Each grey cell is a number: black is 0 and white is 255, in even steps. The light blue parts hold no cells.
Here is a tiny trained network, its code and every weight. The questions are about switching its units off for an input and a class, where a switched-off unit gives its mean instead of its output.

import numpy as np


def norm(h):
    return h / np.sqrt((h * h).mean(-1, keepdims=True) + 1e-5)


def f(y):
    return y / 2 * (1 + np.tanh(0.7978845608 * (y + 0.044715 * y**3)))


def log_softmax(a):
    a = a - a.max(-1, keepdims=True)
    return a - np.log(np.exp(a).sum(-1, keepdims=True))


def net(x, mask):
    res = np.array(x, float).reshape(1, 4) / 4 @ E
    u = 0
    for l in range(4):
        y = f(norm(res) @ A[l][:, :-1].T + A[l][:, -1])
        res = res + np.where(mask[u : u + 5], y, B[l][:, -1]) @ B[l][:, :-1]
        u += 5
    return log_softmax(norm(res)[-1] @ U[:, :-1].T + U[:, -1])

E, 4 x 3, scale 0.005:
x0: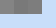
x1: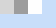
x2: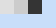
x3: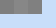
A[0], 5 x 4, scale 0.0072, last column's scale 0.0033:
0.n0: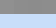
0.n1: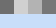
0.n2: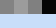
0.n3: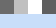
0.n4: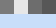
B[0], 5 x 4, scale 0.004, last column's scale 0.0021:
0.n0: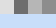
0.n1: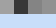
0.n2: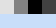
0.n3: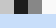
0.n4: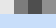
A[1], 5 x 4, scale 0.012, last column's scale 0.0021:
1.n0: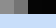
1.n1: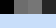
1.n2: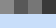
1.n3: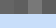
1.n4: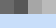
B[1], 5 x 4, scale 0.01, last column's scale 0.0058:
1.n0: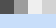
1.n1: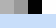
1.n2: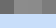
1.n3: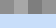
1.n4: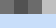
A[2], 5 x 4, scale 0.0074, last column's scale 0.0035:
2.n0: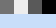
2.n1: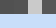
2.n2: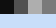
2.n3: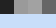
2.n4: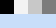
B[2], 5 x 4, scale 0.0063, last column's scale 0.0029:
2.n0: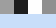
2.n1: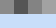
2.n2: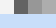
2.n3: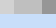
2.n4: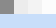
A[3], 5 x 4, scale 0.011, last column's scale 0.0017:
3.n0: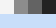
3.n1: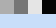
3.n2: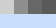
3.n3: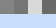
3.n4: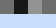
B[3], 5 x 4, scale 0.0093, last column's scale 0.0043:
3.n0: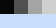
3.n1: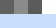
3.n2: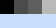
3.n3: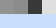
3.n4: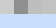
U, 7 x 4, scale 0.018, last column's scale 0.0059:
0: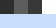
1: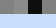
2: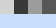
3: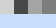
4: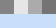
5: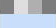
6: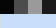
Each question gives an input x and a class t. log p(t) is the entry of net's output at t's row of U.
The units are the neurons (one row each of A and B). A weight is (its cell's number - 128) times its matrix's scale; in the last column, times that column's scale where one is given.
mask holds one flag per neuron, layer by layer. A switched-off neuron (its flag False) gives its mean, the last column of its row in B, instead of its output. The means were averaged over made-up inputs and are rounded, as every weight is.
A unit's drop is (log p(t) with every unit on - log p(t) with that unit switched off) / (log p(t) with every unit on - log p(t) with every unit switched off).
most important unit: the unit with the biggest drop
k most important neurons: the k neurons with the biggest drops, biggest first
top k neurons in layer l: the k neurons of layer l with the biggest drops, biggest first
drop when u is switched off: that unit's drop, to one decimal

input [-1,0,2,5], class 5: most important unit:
1.n1
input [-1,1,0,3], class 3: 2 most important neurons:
1.n1, 3.n4
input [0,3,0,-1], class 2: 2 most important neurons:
1.n1, 3.n4
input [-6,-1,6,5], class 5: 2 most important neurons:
1.n0, 1.n1
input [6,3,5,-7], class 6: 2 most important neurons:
3.n0, 1.n1
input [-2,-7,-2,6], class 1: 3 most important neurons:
1.n1, 3.n0, 3.n2
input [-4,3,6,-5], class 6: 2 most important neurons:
3.n0, 1.n1
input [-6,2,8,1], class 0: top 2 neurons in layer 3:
3.n2, 3.n4
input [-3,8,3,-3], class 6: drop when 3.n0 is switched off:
0.2
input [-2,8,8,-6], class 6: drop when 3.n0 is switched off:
0.5
